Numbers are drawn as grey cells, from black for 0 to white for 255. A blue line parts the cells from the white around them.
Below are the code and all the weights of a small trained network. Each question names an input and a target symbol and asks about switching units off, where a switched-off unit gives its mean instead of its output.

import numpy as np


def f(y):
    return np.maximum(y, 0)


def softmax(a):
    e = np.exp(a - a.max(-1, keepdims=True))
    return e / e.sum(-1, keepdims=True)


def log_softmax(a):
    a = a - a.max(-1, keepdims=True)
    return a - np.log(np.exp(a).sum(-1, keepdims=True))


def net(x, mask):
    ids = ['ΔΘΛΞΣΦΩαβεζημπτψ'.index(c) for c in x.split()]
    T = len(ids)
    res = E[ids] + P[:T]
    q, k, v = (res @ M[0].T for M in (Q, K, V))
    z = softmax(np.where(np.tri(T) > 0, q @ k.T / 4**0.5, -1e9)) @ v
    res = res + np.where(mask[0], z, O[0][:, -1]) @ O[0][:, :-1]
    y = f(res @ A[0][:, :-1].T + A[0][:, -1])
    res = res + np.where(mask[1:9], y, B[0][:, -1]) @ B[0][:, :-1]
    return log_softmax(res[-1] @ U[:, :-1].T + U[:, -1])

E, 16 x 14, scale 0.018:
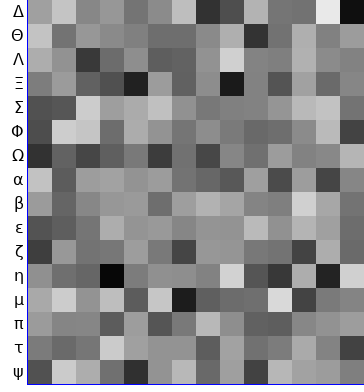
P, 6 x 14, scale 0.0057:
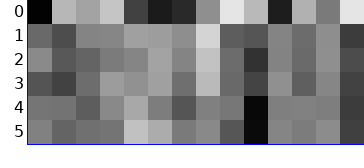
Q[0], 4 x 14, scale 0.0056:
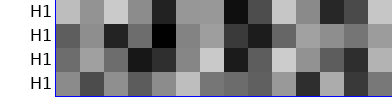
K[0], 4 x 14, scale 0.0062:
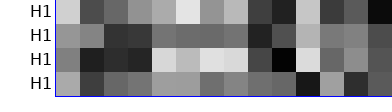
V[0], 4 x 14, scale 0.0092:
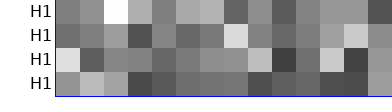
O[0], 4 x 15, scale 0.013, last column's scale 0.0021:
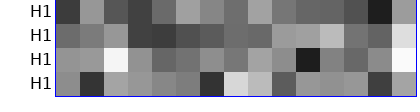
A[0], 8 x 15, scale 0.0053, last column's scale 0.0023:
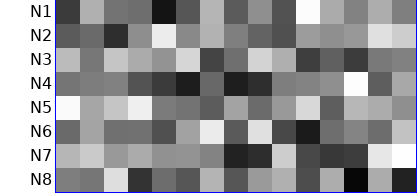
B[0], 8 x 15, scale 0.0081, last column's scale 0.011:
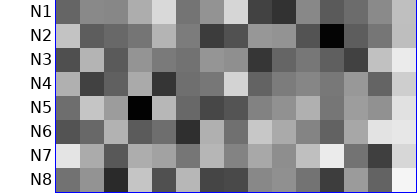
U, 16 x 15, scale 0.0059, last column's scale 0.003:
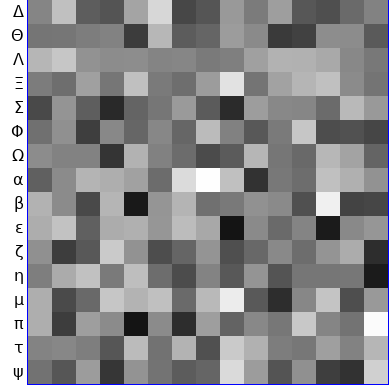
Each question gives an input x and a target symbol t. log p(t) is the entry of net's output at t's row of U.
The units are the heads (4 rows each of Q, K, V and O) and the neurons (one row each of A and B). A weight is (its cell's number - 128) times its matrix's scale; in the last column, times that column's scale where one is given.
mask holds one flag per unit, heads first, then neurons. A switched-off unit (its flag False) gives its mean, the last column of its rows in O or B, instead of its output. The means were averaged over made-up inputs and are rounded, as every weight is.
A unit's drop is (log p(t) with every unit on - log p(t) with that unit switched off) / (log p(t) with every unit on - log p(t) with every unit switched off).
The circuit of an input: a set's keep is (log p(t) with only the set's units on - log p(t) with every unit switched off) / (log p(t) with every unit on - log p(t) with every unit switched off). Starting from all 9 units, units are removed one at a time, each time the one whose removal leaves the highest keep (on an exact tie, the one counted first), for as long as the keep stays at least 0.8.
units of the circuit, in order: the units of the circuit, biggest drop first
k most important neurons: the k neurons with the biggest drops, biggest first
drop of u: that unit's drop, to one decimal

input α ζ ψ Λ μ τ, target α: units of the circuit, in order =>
H1; N6; N8
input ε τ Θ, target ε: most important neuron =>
N1
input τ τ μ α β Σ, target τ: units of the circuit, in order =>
H1; N6; N7
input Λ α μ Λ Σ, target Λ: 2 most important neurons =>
N7; N5
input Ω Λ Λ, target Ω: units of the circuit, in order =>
H1; N5; N2
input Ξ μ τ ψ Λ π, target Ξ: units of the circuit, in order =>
H1; N5
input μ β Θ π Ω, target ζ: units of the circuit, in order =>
H1; N4
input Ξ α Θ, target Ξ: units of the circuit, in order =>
H1; N5
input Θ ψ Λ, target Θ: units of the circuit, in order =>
H1; N8
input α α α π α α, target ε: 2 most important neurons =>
N3; N7
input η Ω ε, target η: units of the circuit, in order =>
H1; N5; N3
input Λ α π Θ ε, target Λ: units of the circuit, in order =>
H1; N7
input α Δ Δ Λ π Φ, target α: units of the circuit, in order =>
H1; N6
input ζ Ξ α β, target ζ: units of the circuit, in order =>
H1; N1
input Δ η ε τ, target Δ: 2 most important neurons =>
N2; N4
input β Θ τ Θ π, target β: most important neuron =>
N8
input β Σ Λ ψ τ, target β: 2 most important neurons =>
N8; N4
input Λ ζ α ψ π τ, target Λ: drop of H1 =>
1.1
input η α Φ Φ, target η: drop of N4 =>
0.0
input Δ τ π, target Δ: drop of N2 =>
0.2
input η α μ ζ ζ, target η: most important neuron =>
N5
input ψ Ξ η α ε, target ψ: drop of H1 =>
0.7
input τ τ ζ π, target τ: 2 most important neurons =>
N6; N7
